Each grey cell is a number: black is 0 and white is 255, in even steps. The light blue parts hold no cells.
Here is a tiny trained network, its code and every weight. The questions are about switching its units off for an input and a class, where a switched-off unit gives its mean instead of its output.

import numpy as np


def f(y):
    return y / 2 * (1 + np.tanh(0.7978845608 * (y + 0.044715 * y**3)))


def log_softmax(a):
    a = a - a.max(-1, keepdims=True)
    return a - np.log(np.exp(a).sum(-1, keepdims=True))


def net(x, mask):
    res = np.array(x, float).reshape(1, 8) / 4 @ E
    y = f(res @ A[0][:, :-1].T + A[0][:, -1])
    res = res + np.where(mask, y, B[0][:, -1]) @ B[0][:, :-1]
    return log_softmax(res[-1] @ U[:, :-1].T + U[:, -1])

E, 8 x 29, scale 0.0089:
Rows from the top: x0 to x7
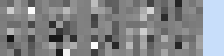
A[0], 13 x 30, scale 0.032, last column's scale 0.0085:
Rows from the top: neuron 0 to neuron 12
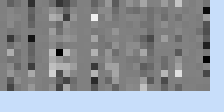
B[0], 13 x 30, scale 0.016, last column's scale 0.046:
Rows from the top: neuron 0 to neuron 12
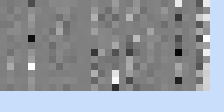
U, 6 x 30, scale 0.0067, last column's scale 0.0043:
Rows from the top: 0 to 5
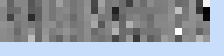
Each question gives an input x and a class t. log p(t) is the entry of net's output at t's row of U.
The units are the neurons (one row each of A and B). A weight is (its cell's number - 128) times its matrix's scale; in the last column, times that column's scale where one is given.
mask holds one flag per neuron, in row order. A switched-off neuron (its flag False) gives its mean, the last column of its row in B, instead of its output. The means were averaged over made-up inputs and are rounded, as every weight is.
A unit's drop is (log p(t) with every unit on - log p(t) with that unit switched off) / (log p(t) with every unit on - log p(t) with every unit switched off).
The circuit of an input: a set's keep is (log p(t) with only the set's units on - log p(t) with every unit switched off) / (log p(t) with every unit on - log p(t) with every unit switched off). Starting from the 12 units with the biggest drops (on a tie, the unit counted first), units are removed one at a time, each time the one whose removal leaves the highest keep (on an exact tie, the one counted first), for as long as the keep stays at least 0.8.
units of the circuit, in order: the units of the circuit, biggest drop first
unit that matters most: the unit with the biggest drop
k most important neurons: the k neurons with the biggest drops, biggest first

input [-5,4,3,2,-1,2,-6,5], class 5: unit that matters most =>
neuron 0
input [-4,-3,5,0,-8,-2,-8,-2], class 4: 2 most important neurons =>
(neuron 2; neuron 7)
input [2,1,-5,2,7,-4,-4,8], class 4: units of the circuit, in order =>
(neuron 5; neuron 2)
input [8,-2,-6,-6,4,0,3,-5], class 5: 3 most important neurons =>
(neuron 2; neuron 0; neuron 7)
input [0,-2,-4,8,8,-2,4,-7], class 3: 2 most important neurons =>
(neuron 7; neuron 12)
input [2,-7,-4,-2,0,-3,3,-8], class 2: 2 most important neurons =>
(neuron 5; neuron 9)
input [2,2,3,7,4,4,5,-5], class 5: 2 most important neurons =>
(neuron 5; neuron 2)
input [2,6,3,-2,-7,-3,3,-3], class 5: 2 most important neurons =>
(neuron 5; neuron 0)
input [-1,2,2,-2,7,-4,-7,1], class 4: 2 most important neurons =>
(neuron 2; neuron 5)
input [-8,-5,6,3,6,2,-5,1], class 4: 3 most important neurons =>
(neuron 7; neuron 0; neuron 5)
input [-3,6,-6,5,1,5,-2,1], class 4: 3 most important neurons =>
(neuron 7; neuron 5; neuron 2)
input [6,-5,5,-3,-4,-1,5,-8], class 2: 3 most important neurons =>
(neuron 5; neuron 9; neuron 10)
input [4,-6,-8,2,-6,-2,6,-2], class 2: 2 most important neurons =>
(neuron 5; neuron 2)
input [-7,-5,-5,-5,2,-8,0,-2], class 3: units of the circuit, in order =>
(neuron 10)
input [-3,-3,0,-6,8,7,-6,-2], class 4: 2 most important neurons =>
(neuron 7; neuron 5)
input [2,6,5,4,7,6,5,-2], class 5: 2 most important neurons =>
(neuron 12; neuron 5)
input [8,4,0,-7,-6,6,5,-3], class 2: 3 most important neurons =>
(neuron 5; neuron 2; neuron 11)
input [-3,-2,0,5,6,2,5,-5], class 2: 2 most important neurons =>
(neuron 9; neuron 10)
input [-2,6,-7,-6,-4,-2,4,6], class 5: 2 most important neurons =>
(neuron 7; neuron 5)
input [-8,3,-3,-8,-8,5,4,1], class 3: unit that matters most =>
neuron 10
